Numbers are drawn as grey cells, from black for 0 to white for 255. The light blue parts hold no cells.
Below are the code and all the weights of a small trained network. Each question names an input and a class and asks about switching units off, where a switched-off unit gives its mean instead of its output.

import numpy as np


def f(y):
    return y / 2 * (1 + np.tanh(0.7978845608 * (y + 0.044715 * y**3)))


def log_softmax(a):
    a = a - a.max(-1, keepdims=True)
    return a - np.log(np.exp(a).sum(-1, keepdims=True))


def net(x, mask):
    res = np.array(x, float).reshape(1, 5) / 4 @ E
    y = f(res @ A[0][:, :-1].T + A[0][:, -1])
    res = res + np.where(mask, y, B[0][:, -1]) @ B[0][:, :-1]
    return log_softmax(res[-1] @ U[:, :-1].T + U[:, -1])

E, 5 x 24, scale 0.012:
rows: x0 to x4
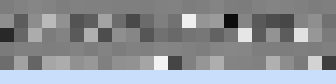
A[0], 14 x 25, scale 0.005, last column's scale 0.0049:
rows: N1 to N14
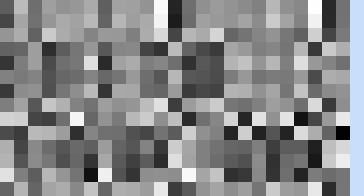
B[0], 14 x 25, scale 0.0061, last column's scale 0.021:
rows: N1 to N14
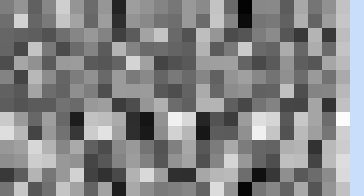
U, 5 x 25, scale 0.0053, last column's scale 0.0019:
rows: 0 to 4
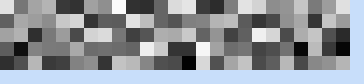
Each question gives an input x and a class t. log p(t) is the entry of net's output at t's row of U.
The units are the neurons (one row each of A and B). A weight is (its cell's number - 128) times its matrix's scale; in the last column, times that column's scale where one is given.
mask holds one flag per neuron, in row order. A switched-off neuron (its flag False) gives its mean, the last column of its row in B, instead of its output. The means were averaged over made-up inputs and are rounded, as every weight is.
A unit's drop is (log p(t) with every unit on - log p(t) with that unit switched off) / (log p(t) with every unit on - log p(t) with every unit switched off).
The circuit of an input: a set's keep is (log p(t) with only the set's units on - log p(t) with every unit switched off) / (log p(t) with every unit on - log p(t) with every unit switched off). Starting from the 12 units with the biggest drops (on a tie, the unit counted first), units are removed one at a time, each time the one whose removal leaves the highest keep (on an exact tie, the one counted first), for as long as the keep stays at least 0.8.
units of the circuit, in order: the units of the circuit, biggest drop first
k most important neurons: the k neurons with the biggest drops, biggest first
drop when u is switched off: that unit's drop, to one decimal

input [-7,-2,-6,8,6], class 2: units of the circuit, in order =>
N9
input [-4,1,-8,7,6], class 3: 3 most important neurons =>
N13, N10, N3
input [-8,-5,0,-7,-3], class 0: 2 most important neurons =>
N13, N9
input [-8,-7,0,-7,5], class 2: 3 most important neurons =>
N9, N13, N12
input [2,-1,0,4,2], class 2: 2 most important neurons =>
N13, N12
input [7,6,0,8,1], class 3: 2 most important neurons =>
N9, N13
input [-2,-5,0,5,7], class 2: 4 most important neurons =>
N13, N9, N12, N11
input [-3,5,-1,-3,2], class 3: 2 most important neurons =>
N9, N13
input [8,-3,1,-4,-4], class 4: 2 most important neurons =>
N10, N9
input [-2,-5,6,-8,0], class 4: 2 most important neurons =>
N7, N4
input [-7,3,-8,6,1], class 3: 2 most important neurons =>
N13, N3
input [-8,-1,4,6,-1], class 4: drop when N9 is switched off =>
0.4
